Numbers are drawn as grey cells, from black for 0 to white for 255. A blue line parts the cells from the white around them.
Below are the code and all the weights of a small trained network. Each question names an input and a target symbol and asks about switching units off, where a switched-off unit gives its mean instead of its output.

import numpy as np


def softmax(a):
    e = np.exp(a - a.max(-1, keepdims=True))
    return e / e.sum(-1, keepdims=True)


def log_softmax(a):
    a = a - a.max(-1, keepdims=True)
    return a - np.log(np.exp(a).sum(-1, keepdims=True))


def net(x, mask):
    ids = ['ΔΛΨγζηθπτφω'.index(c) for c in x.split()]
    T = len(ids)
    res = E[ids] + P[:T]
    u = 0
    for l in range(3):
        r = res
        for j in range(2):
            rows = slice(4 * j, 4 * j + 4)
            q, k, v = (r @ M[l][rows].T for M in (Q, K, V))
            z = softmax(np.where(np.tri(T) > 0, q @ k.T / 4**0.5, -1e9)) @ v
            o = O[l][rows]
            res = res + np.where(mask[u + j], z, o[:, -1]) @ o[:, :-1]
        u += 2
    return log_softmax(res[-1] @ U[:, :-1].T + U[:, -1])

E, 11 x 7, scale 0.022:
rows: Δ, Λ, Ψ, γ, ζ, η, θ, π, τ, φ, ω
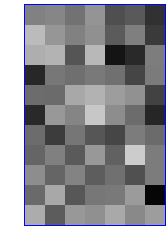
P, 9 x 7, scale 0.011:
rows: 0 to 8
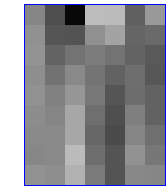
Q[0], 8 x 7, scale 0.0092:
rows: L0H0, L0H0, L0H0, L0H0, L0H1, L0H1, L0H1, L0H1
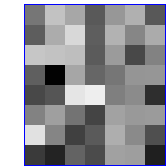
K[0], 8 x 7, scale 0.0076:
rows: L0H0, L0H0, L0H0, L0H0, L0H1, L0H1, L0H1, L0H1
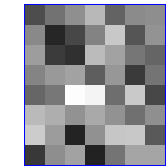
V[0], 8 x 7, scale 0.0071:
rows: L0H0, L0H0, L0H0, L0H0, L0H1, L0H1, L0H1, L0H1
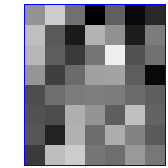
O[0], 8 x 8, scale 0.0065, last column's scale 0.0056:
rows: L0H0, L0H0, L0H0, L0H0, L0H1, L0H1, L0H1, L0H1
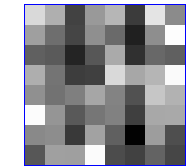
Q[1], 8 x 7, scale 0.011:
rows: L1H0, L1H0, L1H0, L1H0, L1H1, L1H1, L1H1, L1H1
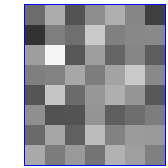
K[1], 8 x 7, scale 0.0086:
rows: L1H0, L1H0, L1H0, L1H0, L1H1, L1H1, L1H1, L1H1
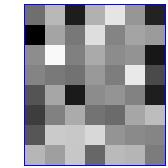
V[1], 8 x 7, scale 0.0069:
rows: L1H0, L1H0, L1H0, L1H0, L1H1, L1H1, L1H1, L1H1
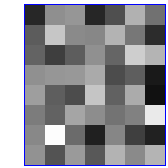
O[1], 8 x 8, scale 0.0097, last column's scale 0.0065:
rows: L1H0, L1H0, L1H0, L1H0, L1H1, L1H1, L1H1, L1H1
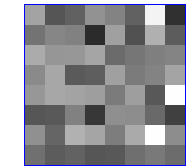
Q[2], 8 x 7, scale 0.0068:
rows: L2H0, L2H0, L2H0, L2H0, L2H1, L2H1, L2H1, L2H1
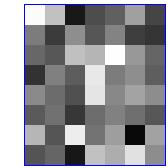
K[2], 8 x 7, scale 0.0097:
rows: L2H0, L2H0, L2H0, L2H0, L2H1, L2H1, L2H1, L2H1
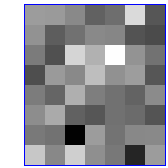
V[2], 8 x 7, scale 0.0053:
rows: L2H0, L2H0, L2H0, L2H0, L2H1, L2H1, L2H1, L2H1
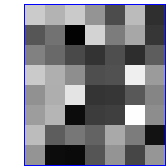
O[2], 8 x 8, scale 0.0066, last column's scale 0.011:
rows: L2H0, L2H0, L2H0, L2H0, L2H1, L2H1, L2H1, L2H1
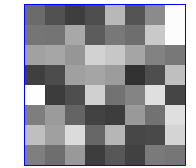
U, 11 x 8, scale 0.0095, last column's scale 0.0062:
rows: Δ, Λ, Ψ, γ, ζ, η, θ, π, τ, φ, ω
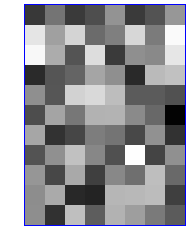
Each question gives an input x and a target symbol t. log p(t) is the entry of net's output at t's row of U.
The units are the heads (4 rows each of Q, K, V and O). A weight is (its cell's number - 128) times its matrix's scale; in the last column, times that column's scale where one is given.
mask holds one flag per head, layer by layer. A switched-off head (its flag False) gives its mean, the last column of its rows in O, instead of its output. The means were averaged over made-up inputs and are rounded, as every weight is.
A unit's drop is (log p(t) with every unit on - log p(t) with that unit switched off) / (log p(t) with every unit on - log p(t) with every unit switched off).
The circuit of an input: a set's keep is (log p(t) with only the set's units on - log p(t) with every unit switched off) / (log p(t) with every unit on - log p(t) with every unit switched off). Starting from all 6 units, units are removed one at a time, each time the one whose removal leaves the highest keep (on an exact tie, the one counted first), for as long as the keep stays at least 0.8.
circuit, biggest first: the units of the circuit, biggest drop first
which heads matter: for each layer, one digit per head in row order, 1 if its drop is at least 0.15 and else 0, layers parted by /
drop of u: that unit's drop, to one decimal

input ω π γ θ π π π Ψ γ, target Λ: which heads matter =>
11 / 01 / 10
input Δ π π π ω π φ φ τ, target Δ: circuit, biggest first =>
[L1H1]
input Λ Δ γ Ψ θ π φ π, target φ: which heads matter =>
11 / 10 / 01
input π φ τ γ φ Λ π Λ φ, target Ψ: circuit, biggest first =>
[L1H1; L2H1]
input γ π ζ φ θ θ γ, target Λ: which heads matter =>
10 / 01 / 10
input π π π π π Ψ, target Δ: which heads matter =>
00 / 10 / 10
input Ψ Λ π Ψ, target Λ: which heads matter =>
01 / 00 / 01
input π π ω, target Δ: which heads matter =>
00 / 01 / 00
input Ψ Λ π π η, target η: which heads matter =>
01 / 11 / 01
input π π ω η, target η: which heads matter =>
01 / 11 / 11
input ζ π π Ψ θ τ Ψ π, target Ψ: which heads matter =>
10 / 00 / 01
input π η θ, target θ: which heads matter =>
01 / 11 / 00
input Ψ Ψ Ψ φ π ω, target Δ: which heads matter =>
10 / 01 / 00
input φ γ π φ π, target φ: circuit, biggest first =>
[L1H0]
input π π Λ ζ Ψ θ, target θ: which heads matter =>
00 / 11 / 01
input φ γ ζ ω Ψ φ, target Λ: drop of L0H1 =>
0.1
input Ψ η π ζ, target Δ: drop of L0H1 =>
0.7
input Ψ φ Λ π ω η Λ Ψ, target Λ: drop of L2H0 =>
-0.2
